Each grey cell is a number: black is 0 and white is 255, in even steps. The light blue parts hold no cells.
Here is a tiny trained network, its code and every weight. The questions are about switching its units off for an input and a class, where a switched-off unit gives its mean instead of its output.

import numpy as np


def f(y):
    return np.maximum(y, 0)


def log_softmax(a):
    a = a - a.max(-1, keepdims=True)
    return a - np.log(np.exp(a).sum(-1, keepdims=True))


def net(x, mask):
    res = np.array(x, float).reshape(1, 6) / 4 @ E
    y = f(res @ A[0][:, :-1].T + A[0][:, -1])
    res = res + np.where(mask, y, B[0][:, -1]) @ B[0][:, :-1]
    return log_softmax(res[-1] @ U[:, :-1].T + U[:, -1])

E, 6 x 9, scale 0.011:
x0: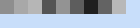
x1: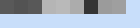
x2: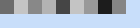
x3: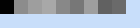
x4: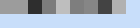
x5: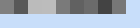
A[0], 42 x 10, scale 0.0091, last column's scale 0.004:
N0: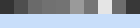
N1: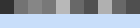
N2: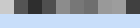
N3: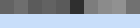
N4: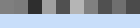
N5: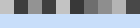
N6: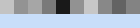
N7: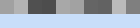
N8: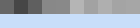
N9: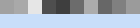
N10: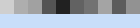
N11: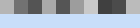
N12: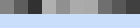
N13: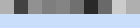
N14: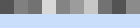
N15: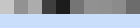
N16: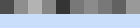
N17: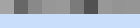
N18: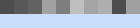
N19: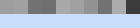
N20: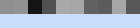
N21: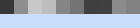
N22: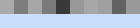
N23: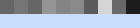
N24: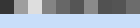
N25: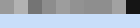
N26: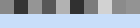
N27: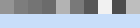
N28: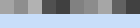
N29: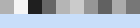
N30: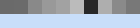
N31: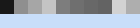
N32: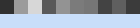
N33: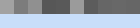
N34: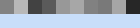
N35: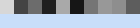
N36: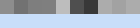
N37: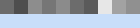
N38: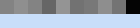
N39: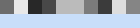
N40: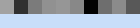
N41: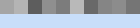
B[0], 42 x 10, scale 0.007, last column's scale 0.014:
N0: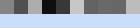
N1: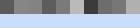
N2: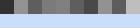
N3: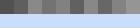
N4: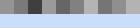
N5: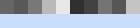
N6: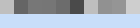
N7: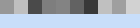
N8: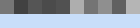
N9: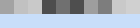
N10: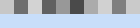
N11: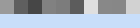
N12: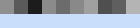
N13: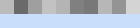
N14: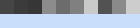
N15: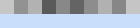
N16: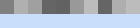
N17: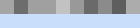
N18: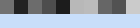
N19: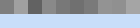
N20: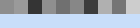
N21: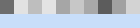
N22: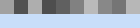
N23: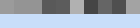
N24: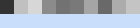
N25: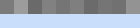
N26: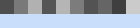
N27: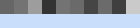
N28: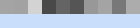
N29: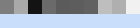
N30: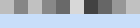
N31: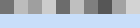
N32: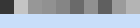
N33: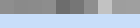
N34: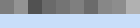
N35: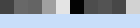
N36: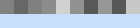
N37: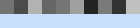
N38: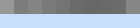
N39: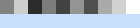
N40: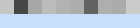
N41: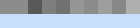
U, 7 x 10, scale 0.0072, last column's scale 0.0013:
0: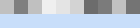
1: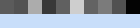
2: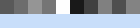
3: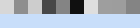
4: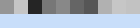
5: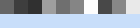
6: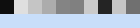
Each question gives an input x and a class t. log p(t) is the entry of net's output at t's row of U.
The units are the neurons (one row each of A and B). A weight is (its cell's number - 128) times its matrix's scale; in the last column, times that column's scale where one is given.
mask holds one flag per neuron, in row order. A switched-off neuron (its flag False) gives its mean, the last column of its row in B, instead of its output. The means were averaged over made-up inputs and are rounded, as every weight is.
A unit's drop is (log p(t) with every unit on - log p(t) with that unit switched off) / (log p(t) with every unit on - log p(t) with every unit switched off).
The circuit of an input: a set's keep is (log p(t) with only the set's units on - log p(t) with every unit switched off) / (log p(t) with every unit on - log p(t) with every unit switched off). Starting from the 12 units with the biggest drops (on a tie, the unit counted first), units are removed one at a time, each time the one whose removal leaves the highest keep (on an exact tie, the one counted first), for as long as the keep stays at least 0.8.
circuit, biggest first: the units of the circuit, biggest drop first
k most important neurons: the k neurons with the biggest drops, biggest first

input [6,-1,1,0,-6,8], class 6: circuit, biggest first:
N24
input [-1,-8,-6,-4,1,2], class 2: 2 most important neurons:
N35, N5
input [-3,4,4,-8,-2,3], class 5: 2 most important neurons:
N21, N11
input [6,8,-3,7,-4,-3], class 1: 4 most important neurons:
N0, N37, N1, N27
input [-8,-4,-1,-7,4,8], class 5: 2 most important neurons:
N12, N11
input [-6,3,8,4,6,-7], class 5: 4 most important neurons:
N14, N18, N12, N11
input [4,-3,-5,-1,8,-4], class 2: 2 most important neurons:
N35, N5
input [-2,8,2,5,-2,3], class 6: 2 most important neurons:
N21, N31
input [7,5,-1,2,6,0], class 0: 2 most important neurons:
N40, N13
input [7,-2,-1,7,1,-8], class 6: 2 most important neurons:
N32, N24
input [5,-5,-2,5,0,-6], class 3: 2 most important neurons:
N21, N31
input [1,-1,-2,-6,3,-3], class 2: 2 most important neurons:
N35, N5
